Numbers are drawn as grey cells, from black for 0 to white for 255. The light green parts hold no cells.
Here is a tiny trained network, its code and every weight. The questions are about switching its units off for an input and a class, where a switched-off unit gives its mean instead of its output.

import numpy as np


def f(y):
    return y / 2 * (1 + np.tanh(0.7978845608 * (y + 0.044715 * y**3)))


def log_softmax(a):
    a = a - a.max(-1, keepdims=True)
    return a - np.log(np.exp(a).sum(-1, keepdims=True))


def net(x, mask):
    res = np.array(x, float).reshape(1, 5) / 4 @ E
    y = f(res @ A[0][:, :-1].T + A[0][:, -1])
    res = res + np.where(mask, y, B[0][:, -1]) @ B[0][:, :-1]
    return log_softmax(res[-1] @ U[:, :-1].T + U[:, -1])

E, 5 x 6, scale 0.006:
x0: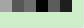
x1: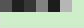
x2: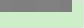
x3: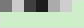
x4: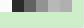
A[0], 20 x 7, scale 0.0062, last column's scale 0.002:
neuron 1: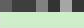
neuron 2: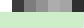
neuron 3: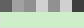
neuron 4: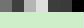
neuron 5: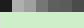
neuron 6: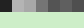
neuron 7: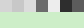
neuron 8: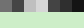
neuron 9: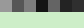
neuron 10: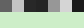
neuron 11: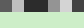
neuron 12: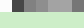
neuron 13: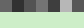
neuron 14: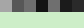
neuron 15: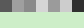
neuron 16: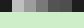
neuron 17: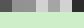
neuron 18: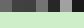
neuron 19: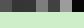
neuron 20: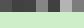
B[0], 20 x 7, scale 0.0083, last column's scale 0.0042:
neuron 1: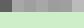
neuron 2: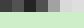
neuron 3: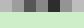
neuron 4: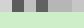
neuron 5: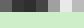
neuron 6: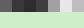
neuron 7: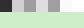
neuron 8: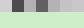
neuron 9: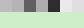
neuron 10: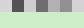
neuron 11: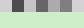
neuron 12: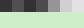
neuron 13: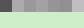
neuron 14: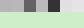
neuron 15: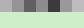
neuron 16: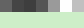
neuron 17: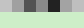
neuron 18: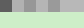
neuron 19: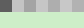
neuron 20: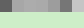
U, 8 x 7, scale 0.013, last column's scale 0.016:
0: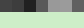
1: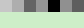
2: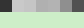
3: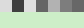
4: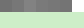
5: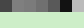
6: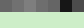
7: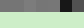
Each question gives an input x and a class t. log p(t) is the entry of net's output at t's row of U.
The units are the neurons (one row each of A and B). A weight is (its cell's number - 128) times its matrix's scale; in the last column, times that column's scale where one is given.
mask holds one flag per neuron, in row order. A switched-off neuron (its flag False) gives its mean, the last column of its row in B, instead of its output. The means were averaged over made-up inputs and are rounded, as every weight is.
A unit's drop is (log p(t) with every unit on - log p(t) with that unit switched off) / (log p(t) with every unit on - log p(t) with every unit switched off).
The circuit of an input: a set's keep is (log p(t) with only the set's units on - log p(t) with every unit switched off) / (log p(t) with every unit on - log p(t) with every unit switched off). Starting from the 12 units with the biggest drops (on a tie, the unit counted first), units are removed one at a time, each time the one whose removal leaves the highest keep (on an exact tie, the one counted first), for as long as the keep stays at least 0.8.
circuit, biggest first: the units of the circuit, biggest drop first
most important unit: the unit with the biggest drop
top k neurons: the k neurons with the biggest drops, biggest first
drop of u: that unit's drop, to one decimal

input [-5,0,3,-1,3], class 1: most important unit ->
neuron 17
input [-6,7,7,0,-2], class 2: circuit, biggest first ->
(neuron 20; neuron 19)
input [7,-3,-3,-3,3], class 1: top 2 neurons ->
(neuron 14; neuron 9)
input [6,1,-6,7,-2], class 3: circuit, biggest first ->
(neuron 10; neuron 11)
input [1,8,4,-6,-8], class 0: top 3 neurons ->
(neuron 6; neuron 5; neuron 16)
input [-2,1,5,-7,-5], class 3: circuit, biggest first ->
(neuron 4; neuron 8)
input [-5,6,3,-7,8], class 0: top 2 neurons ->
(neuron 2; neuron 12)
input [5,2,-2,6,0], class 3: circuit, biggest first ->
(neuron 10; neuron 11)
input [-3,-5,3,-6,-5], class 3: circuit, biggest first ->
(neuron 8; neuron 4)
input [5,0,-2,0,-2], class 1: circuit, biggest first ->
(neuron 9; neuron 14)
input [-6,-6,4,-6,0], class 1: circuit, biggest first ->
(neuron 17; neuron 3)
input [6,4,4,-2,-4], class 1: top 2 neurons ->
(neuron 9; neuron 14)
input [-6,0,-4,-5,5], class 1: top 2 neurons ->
(neuron 17; neuron 3)
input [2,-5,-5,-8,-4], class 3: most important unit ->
neuron 8
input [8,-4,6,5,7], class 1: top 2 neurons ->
(neuron 14; neuron 9)
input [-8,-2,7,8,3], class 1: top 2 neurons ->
(neuron 17; neuron 3)
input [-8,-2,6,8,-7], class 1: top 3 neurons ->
(neuron 17; neuron 3; neuron 15)
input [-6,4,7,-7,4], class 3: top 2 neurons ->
(neuron 4; neuron 8)
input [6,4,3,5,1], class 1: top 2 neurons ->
(neuron 14; neuron 9)
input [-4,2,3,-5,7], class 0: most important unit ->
neuron 2
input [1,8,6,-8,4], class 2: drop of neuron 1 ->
0.2
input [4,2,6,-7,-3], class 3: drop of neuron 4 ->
0.2
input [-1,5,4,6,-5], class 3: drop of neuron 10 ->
0.5
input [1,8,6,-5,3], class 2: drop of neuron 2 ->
0.0
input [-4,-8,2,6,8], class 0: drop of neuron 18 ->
0.1
